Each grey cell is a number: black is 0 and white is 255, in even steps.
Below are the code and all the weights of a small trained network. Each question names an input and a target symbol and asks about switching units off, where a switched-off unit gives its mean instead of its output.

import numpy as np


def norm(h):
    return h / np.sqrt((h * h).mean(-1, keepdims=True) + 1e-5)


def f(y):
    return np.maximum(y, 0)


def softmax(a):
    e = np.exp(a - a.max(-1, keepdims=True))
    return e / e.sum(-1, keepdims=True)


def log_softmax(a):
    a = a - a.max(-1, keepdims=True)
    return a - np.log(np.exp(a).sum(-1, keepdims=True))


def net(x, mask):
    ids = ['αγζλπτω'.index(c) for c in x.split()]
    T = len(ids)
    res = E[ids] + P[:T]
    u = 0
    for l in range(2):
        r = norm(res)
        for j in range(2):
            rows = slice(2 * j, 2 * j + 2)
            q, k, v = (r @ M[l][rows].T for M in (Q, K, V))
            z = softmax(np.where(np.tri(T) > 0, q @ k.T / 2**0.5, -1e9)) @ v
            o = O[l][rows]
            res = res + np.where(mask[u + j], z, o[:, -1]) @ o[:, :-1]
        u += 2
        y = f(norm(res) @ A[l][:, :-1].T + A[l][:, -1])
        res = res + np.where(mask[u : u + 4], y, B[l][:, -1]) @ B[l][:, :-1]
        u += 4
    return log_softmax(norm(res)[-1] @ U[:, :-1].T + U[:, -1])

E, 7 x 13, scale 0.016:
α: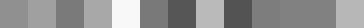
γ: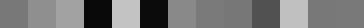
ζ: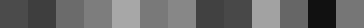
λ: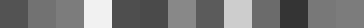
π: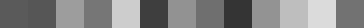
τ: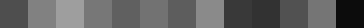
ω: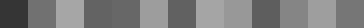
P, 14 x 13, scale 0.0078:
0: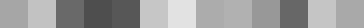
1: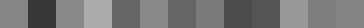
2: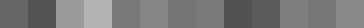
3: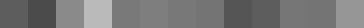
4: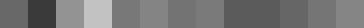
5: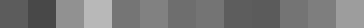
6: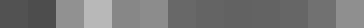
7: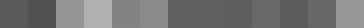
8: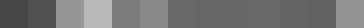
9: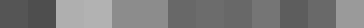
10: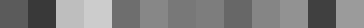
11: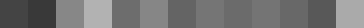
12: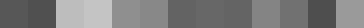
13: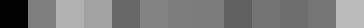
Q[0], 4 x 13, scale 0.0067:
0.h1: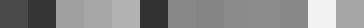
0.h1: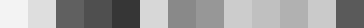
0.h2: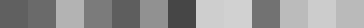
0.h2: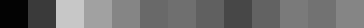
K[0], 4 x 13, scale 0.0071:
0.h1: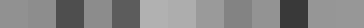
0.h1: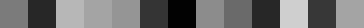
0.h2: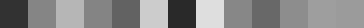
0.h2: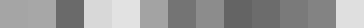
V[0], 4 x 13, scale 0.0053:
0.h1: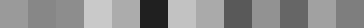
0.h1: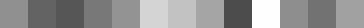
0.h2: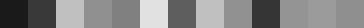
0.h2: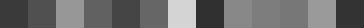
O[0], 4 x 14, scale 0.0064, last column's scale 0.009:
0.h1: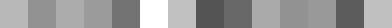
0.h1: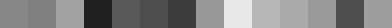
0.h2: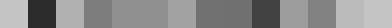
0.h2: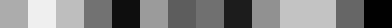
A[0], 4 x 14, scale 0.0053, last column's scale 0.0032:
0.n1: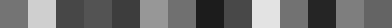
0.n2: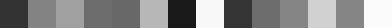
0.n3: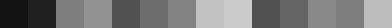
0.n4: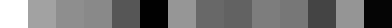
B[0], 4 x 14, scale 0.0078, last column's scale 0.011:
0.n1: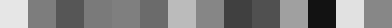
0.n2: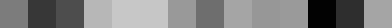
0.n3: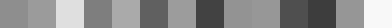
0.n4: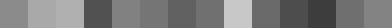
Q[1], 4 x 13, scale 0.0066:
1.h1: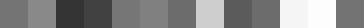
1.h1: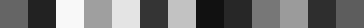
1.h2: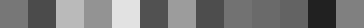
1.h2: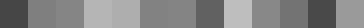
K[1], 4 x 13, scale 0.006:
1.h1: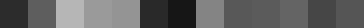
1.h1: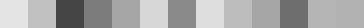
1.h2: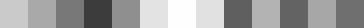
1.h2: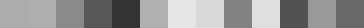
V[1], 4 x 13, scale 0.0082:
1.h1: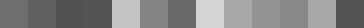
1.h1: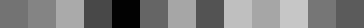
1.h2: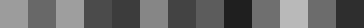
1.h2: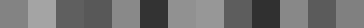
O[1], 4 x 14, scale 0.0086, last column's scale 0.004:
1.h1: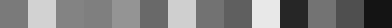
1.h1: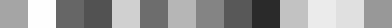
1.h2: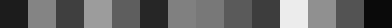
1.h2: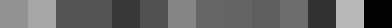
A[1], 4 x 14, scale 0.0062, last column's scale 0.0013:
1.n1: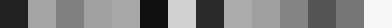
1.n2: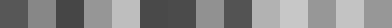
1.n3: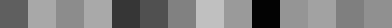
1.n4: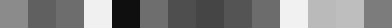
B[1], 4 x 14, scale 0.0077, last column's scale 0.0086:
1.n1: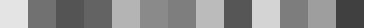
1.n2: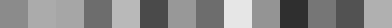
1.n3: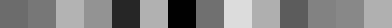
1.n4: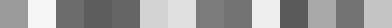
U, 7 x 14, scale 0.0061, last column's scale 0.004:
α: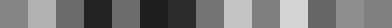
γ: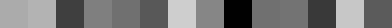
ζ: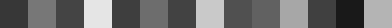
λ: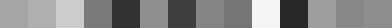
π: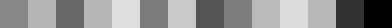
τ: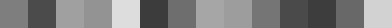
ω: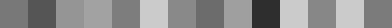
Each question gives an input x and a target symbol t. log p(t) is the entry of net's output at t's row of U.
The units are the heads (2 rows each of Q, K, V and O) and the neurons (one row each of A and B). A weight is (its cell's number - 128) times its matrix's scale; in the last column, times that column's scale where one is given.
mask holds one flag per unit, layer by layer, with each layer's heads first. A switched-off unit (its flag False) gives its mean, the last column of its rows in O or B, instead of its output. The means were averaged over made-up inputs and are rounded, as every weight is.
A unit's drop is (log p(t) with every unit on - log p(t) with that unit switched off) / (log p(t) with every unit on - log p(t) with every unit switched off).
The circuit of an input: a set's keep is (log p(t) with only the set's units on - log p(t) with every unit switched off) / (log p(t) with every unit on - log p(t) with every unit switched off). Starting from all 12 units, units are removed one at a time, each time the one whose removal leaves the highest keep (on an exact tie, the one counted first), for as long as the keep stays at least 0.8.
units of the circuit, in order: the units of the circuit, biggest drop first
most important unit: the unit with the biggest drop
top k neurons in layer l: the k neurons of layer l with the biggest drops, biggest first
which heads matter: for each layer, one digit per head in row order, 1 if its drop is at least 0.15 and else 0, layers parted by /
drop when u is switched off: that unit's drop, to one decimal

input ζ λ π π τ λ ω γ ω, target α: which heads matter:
11 / 01
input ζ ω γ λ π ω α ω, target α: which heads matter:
11 / 11
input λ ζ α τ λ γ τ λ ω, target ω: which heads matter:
01 / 10
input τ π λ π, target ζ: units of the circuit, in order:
0.h2; 1.h2
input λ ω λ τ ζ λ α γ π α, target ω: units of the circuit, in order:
0.h2; 1.h1
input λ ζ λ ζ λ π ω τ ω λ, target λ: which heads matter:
11 / 00
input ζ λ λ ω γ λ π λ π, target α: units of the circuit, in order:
0.h1; 0.h2; 1.h2
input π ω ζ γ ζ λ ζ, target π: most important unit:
1.h2
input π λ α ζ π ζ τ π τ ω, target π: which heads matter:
11 / 11
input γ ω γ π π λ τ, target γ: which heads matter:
01 / 11
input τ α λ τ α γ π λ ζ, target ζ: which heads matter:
01 / 11
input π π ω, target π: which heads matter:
01 / 11
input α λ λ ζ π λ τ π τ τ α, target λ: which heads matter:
00 / 11
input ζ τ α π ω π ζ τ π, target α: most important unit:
0.h2
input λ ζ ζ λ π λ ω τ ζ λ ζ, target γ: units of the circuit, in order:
0.h2; 0.n1
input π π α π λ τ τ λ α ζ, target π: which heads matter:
11 / 11
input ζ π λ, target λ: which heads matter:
01 / 00
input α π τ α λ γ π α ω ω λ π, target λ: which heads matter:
00 / 11
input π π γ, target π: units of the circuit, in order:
0.h2; 0.n2; 1.h2
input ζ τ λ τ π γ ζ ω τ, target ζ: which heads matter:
01 / 01
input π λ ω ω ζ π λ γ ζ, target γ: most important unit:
0.n1
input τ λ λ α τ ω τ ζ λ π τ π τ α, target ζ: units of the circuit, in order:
1.h2; 0.h2
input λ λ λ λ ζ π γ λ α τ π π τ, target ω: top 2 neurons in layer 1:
1.n1; 1.n2
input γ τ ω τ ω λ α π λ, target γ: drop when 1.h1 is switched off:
0.2
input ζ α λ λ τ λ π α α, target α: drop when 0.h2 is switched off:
0.9
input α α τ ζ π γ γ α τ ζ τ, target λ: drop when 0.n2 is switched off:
0.1
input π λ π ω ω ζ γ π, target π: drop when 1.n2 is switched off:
0.0
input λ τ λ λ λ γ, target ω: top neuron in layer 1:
1.n1
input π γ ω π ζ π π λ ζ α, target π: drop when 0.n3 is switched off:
0.1
